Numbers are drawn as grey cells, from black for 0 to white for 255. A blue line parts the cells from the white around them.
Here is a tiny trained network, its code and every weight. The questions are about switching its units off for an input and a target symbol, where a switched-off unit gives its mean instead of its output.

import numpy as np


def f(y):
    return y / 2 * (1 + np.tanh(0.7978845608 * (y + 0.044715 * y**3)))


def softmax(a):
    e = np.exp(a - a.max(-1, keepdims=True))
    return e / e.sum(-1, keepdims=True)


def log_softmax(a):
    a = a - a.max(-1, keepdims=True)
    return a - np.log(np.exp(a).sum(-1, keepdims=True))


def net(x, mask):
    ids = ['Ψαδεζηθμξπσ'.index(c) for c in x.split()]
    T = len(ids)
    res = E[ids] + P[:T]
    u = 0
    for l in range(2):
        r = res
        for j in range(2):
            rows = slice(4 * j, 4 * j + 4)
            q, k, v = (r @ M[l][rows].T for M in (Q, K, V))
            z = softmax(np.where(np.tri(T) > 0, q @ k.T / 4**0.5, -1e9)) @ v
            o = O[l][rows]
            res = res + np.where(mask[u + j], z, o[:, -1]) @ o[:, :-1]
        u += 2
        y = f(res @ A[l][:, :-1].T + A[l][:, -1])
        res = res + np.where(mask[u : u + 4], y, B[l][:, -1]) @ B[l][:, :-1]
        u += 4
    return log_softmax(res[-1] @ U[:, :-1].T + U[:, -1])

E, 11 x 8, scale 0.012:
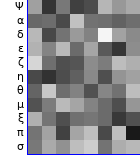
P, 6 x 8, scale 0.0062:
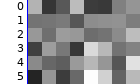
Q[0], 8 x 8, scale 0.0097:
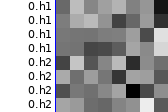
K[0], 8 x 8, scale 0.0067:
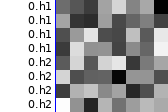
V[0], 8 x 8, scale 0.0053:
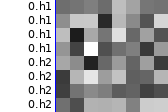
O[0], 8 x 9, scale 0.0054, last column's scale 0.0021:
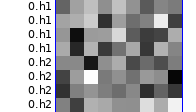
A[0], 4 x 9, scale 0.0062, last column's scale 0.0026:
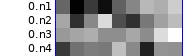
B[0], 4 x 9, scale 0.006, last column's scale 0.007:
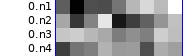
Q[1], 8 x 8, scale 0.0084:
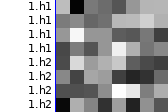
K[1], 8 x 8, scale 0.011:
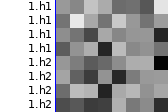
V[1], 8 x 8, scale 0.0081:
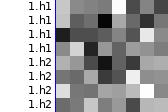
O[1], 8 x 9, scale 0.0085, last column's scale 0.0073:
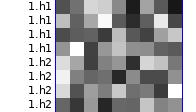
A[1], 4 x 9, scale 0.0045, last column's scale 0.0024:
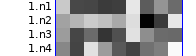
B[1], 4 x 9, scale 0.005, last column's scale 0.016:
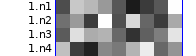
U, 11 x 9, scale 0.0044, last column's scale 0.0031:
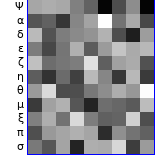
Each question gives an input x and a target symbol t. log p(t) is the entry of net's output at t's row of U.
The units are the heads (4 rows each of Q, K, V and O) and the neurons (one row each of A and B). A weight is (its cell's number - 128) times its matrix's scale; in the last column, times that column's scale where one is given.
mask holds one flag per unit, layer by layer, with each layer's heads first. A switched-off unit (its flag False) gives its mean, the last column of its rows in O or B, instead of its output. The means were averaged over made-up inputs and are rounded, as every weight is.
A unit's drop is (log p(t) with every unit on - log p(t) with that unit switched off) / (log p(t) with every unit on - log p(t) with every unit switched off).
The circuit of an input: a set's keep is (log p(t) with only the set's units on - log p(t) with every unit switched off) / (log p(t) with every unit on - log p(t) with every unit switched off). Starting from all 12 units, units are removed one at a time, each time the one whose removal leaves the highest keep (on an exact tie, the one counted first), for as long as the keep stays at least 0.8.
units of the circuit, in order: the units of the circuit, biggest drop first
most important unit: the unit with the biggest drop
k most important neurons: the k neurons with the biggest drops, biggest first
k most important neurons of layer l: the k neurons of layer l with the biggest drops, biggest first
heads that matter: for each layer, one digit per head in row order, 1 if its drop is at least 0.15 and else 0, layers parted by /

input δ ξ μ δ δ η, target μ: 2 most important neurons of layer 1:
[1.n1, 1.n3]
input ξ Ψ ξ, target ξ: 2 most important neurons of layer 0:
[0.n2, 0.n1]
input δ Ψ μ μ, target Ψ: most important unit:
0.n1
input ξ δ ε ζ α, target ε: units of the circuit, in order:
[1.h1, 0.h1, 1.n4, 1.n1]
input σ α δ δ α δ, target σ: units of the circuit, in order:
[0.h2, 1.h2, 1.h1]
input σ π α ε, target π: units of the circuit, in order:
[0.n1, 1.h1, 1.h2]
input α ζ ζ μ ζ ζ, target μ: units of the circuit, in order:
[1.h2, 0.h2, 1.h1, 1.n1]
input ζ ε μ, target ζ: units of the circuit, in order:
[0.n1, 1.h2, 0.h2, 1.n1]
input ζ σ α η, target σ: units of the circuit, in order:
[1.h1, 0.h2, 0.n1, 1.h2]
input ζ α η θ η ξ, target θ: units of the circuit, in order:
[0.h1, 1.h2, 1.h1]
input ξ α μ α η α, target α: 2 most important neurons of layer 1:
[1.n1, 1.n3]
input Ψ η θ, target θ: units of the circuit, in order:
[0.h1, 1.h1]
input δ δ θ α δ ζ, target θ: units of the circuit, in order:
[1.h1, 0.h1, 1.h2]
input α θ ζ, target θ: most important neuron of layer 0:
[0.n1]
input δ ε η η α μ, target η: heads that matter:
00 / 10
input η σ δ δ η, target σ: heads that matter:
01 / 11
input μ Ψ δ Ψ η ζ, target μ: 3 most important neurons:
[0.n1, 1.n1, 1.n3]
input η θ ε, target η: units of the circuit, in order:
[0.n1, 1.h1, 0.n2]
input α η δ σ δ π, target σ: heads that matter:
01 / 00
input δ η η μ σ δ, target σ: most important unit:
1.h2
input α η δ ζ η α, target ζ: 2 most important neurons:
[0.n2, 1.n1]
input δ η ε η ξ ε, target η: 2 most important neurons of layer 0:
[0.n1, 0.n4]
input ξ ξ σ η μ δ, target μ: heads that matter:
11 / 11
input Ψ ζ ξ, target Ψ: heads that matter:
00 / 11
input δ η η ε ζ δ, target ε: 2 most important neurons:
[0.n1, 1.n4]
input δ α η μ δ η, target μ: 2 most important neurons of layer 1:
[1.n3, 1.n1]
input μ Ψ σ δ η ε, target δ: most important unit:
0.n1
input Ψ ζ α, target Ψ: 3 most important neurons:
[0.n1, 1.n1, 0.n2]
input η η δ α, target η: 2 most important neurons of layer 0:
[0.n1, 0.n3]
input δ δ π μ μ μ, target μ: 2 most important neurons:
[0.n2, 0.n4]
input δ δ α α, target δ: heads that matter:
00 / 01
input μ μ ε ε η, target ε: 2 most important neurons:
[1.n4, 0.n1]
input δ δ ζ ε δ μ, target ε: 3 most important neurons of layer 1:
[1.n4, 1.n1, 1.n3]
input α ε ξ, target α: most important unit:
1.h2
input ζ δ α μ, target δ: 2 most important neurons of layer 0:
[0.n1, 0.n2]
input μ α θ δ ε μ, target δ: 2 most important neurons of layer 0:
[0.n1, 0.n4]
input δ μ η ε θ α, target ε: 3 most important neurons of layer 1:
[1.n1, 1.n4, 1.n3]
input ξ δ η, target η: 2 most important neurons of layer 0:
[0.n1, 0.n3]
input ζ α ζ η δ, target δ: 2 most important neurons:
[0.n3, 1.n2]
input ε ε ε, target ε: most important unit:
1.h1
